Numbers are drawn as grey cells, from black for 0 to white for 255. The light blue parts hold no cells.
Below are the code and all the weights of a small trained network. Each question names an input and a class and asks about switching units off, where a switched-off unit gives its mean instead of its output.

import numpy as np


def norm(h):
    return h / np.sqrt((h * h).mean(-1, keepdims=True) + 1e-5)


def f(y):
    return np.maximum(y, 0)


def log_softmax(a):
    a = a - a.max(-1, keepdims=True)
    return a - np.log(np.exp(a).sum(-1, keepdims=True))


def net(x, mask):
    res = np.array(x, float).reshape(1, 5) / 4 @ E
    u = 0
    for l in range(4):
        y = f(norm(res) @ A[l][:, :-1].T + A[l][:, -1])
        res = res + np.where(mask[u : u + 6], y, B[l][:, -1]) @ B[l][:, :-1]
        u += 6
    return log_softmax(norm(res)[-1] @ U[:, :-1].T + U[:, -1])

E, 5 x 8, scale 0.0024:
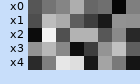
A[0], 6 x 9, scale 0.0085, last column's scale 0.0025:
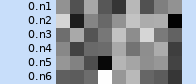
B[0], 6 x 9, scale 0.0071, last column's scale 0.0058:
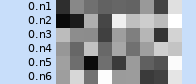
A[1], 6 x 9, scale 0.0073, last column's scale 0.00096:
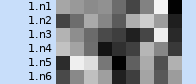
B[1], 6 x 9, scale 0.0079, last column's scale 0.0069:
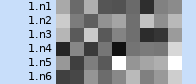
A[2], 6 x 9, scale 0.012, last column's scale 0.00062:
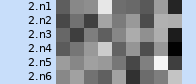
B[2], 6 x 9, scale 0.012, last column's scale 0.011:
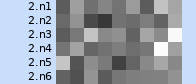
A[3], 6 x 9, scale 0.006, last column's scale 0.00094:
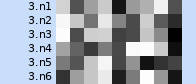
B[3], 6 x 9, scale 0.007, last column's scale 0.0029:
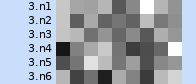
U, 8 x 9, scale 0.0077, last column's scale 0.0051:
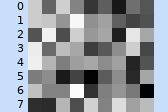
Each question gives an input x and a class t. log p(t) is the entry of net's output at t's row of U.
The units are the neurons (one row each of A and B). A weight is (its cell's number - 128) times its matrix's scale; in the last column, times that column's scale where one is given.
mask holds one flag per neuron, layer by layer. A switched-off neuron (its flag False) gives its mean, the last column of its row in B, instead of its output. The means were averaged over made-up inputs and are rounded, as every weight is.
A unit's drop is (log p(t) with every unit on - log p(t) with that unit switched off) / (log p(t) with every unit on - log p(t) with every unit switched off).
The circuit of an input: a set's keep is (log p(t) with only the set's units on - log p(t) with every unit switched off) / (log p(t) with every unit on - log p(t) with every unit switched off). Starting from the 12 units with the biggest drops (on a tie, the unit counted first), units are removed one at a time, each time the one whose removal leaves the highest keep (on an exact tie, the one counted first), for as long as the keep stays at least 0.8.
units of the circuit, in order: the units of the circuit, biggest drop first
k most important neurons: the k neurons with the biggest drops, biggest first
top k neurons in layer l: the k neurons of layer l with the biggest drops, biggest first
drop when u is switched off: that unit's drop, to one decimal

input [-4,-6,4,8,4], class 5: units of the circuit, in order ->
0.n2; 2.n3
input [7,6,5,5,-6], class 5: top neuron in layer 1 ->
1.n4
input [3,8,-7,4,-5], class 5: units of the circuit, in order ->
1.n4; 1.n5
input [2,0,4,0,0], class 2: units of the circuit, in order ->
0.n6; 1.n5; 2.n3
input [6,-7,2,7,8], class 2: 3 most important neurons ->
0.n6; 0.n2; 0.n3
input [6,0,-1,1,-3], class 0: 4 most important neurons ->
0.n2; 1.n3; 0.n3; 0.n4
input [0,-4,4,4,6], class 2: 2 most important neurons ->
0.n6; 0.n3
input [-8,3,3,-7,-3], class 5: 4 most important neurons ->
0.n2; 1.n5; 2.n3; 1.n4
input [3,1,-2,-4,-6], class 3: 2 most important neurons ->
0.n4; 2.n5
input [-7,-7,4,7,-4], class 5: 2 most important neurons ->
0.n5; 1.n5
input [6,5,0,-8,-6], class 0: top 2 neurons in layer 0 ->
0.n2; 0.n6
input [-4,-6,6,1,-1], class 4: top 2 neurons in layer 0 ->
0.n6; 0.n1
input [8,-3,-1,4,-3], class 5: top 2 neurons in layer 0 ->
0.n5; 0.n2
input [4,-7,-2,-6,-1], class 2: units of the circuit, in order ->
0.n6
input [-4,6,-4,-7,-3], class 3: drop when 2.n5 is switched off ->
0.4
